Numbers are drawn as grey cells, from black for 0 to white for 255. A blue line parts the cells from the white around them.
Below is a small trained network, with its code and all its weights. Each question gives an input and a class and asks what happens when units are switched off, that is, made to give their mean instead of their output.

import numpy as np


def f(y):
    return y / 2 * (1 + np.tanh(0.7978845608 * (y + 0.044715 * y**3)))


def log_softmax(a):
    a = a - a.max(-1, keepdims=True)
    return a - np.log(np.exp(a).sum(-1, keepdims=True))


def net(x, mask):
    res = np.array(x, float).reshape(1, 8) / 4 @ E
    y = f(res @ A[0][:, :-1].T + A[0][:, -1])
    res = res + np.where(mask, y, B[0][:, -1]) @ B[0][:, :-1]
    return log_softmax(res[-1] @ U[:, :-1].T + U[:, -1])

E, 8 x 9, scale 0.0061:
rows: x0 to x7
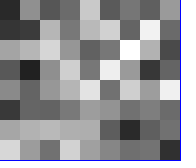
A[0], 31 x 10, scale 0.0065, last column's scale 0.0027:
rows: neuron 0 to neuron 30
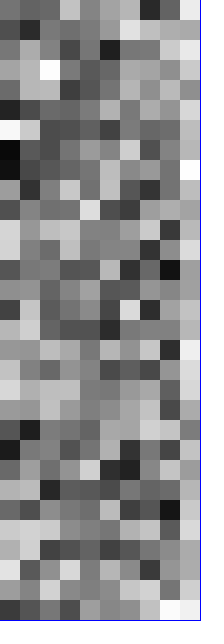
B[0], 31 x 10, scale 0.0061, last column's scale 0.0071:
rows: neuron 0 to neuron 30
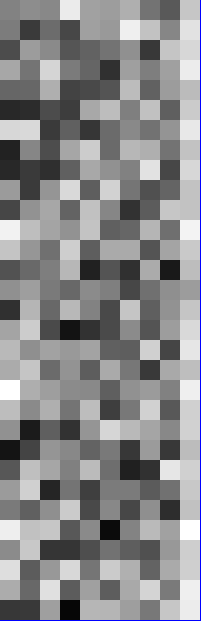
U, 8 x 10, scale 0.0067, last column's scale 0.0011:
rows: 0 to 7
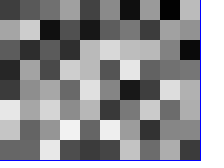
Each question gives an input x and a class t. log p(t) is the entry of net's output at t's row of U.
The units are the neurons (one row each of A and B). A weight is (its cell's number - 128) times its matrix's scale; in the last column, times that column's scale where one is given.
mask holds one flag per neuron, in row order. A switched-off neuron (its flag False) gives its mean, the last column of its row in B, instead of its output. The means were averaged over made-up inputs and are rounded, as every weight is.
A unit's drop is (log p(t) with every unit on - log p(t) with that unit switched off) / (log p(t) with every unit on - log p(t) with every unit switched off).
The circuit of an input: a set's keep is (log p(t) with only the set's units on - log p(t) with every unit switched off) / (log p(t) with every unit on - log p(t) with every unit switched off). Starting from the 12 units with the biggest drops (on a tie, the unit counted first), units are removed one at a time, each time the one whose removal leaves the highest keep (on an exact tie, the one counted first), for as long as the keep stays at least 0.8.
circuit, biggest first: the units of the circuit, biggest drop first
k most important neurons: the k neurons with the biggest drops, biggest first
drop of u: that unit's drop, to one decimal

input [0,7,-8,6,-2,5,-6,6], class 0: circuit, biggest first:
(neuron 13)
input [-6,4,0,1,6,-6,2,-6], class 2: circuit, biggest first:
(neuron 21; neuron 30)
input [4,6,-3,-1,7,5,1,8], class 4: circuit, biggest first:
(neuron 23; neuron 10)
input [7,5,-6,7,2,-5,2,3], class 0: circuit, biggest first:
(neuron 25; neuron 22; neuron 8)
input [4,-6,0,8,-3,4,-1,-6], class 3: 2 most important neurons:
(neuron 7; neuron 15)
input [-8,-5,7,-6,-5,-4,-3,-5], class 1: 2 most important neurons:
(neuron 16; neuron 6)
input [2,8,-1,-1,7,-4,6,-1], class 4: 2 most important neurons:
(neuron 23; neuron 10)
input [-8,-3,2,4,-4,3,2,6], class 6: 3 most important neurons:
(neuron 9; neuron 28; neuron 12)
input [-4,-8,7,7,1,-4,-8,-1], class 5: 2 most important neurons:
(neuron 26; neuron 29)
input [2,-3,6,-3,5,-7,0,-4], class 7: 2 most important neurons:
(neuron 4; neuron 2)
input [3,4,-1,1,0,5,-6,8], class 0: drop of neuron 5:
-0.1
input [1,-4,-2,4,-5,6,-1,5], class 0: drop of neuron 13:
0.2
